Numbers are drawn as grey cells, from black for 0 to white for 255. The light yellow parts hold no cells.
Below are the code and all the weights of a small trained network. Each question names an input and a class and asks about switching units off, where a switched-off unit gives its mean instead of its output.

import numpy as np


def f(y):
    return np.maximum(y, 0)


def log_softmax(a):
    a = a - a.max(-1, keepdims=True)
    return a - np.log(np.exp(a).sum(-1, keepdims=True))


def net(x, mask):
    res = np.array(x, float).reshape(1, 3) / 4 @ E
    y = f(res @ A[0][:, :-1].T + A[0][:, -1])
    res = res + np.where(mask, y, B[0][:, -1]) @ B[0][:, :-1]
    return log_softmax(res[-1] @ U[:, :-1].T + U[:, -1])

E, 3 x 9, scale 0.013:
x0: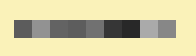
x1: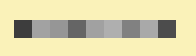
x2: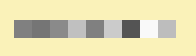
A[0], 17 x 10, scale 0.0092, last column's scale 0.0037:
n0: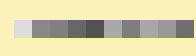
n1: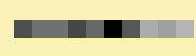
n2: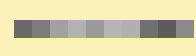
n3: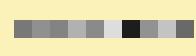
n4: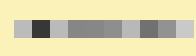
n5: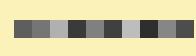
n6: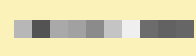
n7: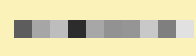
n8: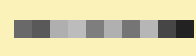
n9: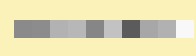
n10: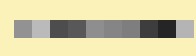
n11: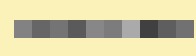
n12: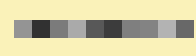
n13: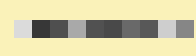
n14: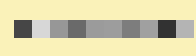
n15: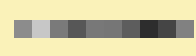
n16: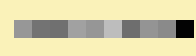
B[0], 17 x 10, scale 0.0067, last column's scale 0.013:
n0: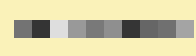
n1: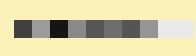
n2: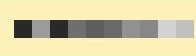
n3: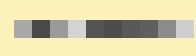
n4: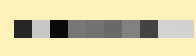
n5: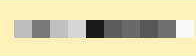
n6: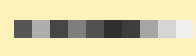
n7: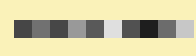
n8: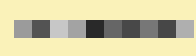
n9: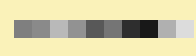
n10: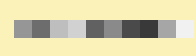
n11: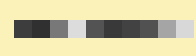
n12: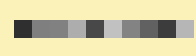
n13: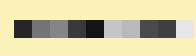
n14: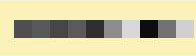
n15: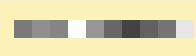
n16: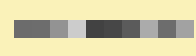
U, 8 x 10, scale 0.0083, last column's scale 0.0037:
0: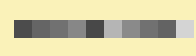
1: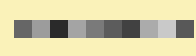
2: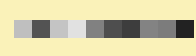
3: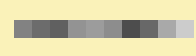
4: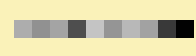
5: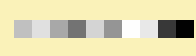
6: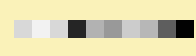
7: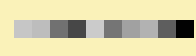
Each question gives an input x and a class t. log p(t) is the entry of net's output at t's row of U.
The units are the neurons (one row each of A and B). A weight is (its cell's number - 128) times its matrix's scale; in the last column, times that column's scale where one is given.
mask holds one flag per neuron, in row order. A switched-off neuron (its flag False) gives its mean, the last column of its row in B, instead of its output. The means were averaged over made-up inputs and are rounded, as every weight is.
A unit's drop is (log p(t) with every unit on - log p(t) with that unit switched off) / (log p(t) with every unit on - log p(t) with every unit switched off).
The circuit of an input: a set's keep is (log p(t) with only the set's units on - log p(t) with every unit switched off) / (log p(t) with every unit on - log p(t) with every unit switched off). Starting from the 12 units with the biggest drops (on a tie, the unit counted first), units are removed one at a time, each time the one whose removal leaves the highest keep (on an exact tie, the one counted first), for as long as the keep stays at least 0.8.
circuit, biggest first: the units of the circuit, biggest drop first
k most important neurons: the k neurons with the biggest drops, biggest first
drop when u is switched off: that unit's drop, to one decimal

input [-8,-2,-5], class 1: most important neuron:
(n6)
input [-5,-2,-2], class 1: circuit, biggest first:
(n6, n4)
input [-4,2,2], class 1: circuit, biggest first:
(n13, n6)
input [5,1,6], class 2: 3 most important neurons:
(n3, n4, n6)
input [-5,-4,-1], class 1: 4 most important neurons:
(n6, n4, n14, n7)
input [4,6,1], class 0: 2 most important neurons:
(n14, n6)
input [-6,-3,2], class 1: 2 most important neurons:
(n6, n4)
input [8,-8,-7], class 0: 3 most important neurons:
(n13, n12, n6)
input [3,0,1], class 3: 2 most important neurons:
(n6, n4)
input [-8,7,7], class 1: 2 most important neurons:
(n6, n2)
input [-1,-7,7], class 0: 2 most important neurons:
(n13, n12)
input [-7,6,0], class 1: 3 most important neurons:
(n6, n13, n2)
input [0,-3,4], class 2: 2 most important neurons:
(n14, n3)
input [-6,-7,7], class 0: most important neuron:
(n13)
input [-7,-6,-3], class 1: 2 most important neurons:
(n6, n4)
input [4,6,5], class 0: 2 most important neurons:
(n14, n7)
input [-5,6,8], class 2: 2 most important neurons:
(n3, n8)
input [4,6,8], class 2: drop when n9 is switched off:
0.1
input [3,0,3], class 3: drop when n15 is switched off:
0.2
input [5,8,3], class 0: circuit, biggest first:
(n14)
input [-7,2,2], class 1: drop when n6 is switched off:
0.2
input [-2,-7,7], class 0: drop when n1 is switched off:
-0.1
